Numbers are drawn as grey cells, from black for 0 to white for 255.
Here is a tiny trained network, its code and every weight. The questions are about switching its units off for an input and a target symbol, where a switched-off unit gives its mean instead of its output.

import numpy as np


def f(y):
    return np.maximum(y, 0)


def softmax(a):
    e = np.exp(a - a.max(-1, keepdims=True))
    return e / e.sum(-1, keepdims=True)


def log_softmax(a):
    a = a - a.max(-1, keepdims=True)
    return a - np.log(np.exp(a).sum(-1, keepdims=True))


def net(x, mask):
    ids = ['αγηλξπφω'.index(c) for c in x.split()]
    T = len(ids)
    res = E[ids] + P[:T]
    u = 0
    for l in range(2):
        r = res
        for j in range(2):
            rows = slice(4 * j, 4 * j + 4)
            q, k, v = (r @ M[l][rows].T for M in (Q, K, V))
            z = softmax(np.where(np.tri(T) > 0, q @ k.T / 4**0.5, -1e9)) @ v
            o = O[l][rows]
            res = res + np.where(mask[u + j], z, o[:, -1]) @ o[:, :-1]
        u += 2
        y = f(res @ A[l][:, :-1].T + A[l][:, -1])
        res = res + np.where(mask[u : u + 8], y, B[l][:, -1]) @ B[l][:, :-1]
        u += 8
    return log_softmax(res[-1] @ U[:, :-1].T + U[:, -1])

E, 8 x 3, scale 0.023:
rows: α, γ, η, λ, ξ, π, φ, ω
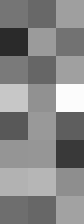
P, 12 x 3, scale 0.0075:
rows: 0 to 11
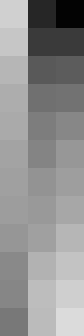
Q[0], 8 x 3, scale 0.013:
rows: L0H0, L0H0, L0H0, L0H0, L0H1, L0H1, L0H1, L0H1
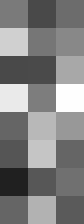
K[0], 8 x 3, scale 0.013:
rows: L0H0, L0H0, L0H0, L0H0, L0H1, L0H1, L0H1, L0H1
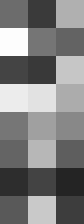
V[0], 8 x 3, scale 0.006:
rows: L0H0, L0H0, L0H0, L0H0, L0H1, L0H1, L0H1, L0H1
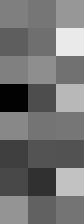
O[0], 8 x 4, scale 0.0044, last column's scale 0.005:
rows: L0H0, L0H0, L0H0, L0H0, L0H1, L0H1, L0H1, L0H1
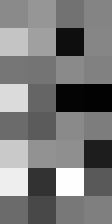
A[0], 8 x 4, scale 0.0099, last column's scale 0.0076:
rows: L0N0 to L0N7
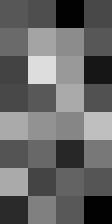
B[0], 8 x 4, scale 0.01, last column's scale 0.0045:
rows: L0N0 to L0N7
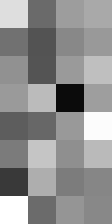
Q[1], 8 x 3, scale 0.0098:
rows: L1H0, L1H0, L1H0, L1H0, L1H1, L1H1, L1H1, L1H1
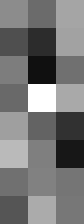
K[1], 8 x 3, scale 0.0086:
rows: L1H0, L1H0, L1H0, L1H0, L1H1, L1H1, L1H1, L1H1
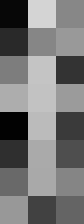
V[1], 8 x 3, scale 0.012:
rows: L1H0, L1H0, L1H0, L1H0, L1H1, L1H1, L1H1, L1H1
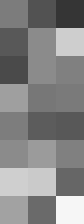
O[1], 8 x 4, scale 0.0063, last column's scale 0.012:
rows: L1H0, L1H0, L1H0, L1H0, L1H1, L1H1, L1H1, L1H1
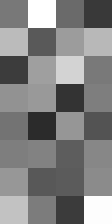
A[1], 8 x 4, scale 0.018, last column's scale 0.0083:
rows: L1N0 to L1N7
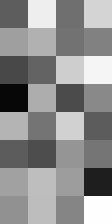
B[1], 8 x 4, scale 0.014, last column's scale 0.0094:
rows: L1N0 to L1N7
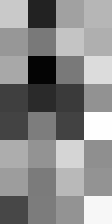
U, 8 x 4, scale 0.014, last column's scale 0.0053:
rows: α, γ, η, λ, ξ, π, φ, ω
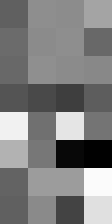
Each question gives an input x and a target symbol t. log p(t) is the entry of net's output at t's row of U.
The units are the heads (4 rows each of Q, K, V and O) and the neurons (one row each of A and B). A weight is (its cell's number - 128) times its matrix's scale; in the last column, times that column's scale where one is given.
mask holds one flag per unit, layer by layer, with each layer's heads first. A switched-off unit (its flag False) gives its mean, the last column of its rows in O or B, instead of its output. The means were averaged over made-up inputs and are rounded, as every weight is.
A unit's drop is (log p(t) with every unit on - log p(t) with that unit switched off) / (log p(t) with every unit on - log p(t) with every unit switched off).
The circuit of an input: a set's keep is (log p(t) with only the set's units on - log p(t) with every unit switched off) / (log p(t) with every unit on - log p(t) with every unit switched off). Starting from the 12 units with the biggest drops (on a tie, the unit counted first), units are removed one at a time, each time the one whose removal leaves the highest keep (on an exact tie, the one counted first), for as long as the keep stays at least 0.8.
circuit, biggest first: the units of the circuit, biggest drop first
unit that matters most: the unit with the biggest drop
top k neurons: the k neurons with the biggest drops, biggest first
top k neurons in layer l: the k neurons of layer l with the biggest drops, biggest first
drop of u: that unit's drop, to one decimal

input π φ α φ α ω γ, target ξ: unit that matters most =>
L0H0
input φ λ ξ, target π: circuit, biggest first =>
L1H0, L1N7
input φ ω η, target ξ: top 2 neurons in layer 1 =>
L1N5, L1N7
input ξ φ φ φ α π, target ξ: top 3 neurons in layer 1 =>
L1N0, L1N4, L1N1
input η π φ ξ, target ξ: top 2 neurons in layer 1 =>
L1N0, L1N4
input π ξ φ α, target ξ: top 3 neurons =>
L1N4, L1N5, L0N0
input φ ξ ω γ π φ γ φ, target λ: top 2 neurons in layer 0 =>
L0N2, L0N3
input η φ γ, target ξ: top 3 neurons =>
L0N0, L1N0, L1N4
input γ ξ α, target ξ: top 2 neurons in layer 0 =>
L0N5, L0N3
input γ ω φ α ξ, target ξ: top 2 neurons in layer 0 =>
L0N0, L0N5
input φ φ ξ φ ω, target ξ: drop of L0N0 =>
0.2
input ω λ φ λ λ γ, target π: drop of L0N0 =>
-0.1
